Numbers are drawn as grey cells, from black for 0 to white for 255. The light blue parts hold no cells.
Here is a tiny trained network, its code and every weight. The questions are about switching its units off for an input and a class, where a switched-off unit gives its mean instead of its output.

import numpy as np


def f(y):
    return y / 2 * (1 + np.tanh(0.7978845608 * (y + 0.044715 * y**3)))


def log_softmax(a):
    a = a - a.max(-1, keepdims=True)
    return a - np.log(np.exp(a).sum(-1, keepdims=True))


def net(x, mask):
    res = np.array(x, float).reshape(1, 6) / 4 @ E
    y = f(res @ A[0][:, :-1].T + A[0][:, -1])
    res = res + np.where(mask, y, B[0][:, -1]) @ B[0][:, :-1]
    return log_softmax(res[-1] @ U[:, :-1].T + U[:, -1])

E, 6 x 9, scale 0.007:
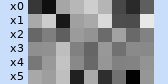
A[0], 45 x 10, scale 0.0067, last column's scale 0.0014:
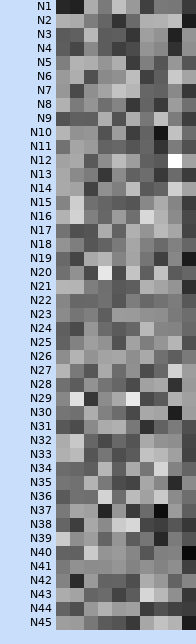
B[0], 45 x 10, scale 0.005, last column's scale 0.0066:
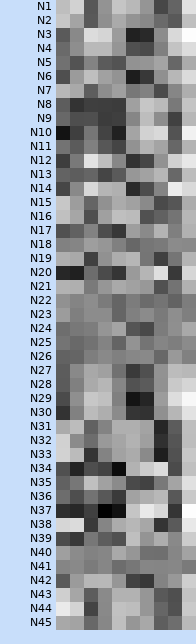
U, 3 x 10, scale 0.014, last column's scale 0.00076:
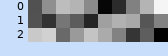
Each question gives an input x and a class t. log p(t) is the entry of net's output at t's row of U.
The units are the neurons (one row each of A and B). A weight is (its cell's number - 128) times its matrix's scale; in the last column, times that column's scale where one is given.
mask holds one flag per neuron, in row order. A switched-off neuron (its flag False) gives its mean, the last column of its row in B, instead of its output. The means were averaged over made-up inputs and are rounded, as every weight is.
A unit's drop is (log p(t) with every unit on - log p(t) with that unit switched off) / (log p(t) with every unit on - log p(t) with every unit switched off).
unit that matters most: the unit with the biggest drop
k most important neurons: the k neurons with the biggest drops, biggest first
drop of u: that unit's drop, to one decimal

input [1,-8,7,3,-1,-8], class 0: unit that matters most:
N3
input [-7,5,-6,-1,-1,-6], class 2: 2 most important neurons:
[N33; N37]
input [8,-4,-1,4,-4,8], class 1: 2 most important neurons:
[N37; N10]
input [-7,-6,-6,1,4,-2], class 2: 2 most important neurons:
[N43; N33]
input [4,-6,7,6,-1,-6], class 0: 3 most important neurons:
[N37; N3; N30]
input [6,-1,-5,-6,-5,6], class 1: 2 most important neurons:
[N37; N10]
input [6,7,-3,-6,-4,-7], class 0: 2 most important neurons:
[N29; N14]
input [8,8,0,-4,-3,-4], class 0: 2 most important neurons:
[N29; N12]
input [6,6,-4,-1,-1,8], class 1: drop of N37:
0.3
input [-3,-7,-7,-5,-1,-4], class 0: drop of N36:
0.0
